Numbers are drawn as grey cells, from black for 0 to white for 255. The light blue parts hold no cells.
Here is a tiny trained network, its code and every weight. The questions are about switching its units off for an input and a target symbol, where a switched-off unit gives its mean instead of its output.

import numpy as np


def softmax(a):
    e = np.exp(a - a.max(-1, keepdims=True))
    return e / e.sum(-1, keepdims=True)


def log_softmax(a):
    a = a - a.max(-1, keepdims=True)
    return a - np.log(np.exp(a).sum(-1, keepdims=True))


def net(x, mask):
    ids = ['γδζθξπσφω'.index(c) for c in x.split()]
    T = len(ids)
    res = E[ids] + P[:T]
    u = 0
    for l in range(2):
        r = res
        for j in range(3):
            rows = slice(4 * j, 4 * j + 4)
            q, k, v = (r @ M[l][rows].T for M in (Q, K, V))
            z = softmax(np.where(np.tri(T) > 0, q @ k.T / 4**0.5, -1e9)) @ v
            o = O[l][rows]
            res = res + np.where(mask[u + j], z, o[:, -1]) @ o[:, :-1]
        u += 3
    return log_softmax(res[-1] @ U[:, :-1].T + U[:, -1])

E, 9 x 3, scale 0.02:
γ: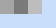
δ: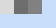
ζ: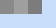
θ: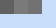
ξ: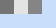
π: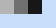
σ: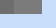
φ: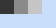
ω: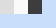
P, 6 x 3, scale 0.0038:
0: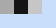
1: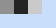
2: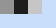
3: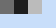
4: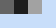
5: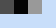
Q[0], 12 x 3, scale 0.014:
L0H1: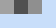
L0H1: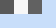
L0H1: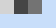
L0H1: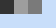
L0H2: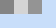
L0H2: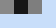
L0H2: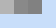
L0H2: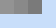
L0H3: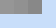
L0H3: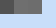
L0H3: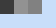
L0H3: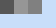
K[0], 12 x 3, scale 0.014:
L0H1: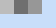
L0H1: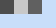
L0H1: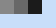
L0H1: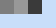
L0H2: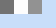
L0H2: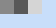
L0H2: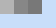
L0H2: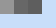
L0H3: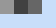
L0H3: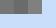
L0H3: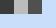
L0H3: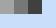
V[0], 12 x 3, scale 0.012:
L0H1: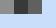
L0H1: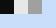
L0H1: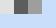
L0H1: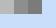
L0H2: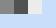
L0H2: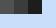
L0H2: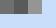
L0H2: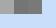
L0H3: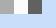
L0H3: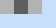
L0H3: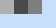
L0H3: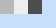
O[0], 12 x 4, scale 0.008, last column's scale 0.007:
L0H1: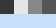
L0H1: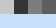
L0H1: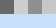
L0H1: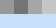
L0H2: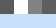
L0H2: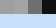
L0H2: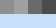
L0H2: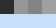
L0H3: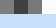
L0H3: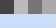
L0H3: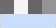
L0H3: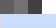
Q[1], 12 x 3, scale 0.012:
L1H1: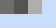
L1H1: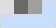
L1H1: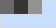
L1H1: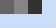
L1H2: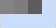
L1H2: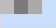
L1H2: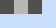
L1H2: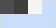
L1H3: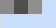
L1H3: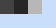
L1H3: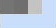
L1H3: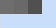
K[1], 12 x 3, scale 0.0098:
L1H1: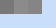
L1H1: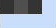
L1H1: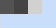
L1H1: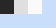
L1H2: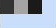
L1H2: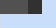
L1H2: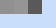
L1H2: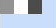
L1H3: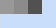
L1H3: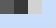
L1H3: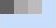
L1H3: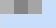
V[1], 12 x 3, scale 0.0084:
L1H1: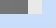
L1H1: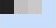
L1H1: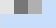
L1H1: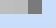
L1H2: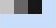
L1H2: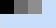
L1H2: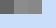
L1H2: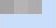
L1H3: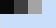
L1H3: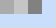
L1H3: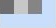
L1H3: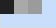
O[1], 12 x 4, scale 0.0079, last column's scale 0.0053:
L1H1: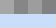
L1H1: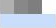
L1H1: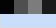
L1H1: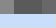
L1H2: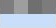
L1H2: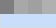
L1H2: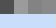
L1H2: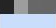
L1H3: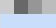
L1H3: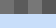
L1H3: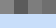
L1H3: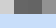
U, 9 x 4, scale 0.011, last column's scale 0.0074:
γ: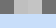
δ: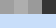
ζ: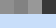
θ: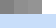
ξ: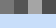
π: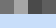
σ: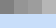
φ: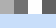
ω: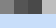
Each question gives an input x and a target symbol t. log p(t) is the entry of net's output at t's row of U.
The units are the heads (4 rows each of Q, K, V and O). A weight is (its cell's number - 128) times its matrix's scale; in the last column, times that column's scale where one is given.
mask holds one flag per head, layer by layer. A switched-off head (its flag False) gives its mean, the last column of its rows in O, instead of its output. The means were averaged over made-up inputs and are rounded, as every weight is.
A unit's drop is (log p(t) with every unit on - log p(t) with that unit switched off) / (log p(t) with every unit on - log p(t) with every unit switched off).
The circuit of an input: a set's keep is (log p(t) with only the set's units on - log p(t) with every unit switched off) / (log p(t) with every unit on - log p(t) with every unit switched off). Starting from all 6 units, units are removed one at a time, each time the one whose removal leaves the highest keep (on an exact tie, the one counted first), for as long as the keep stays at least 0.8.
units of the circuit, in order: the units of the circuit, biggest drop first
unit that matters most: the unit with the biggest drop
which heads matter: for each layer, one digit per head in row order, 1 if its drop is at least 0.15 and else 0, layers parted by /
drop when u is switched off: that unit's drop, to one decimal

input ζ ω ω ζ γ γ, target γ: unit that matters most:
L0H2
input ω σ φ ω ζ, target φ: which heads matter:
001 / 011
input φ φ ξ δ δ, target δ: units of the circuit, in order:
(L0H1; L1H1; L0H2; L1H3)
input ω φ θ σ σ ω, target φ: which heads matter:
011 / 010
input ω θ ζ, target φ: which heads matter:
011 / 011
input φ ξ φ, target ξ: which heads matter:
111 / 110
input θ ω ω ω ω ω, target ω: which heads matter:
011 / 000
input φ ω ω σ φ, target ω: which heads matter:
101 / 000
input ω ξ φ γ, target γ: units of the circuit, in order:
(L1H1; L0H2; L0H3)
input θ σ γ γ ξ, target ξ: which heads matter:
111 / 100
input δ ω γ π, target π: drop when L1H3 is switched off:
0.1
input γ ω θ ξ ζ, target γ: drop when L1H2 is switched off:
0.3
